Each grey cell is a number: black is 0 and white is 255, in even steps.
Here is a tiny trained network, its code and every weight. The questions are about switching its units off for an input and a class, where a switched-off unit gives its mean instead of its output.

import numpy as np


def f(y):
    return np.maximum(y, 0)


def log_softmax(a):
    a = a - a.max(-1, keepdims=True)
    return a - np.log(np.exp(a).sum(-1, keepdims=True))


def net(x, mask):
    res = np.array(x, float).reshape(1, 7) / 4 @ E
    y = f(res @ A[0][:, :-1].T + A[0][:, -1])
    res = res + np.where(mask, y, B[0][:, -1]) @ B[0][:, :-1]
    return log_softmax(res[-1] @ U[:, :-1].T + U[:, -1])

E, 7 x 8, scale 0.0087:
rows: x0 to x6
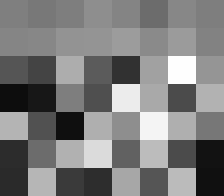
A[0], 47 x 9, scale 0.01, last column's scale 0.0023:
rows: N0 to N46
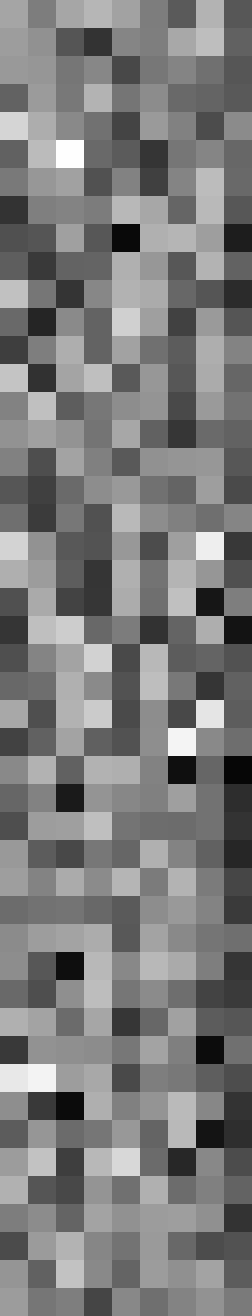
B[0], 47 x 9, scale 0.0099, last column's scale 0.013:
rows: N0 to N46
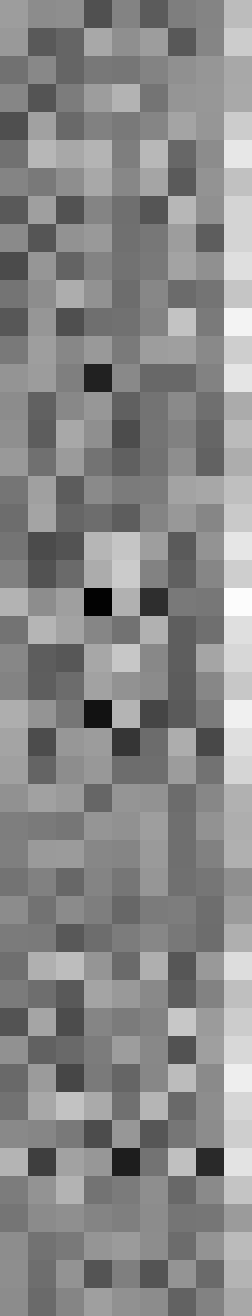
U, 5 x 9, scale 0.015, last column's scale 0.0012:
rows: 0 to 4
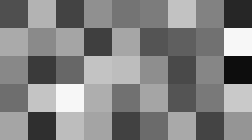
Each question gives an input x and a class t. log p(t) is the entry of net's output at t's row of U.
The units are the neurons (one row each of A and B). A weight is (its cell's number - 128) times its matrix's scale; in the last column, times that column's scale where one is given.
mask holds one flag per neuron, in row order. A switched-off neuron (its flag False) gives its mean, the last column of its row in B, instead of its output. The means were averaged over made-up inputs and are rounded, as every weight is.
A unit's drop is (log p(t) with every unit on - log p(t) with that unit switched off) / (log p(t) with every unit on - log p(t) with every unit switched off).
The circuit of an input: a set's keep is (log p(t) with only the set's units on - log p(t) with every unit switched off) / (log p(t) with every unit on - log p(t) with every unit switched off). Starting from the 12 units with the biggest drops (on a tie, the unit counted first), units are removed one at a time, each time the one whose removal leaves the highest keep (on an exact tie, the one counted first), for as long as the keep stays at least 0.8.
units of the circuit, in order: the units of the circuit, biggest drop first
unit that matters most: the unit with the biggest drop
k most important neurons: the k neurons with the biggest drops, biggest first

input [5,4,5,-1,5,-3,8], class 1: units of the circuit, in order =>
(N21)
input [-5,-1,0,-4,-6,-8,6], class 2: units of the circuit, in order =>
(N19 N20)
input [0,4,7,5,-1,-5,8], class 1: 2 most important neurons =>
(N21 N41)
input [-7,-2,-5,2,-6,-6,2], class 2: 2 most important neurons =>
(N19 N20)
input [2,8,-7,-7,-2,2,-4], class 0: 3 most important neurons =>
(N38 N36 N4)
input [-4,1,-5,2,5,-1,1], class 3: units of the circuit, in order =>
(N34 N10)
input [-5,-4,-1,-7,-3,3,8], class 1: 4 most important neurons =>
(N21 N40 N11 N37)
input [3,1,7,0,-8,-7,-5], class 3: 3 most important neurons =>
(N5 N22 N23)
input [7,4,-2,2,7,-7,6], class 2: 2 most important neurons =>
(N20 N19)
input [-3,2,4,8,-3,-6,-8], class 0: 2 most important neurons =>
(N11 N9)
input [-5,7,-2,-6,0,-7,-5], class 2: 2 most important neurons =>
(N19 N11)
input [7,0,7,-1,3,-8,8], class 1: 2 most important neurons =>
(N21 N40)
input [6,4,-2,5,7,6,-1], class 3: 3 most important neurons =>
(N34 N39 N19)
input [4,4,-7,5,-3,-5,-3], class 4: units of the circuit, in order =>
(N41)
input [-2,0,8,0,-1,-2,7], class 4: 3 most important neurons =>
(N26 N25 N8)
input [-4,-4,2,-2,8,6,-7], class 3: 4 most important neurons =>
(N34 N39 N21 N42)
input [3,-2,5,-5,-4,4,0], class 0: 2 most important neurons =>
(N41 N36)
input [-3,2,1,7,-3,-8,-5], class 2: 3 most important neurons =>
(N19 N1 N6)
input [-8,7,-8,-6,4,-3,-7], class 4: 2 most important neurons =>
(N41 N21)
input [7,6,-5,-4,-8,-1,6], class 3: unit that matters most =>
N5
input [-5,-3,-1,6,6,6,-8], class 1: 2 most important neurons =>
(N25 N13)
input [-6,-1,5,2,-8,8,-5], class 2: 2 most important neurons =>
(N23 N24)
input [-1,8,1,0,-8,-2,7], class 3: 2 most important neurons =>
(N5 N22)
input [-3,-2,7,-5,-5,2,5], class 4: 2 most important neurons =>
(N26 N8)
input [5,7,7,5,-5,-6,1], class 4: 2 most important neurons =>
(N26 N23)
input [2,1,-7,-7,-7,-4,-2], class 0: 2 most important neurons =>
(N38 N36)
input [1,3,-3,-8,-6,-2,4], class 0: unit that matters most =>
N38
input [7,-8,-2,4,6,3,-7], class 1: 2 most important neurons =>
(N25 N13)
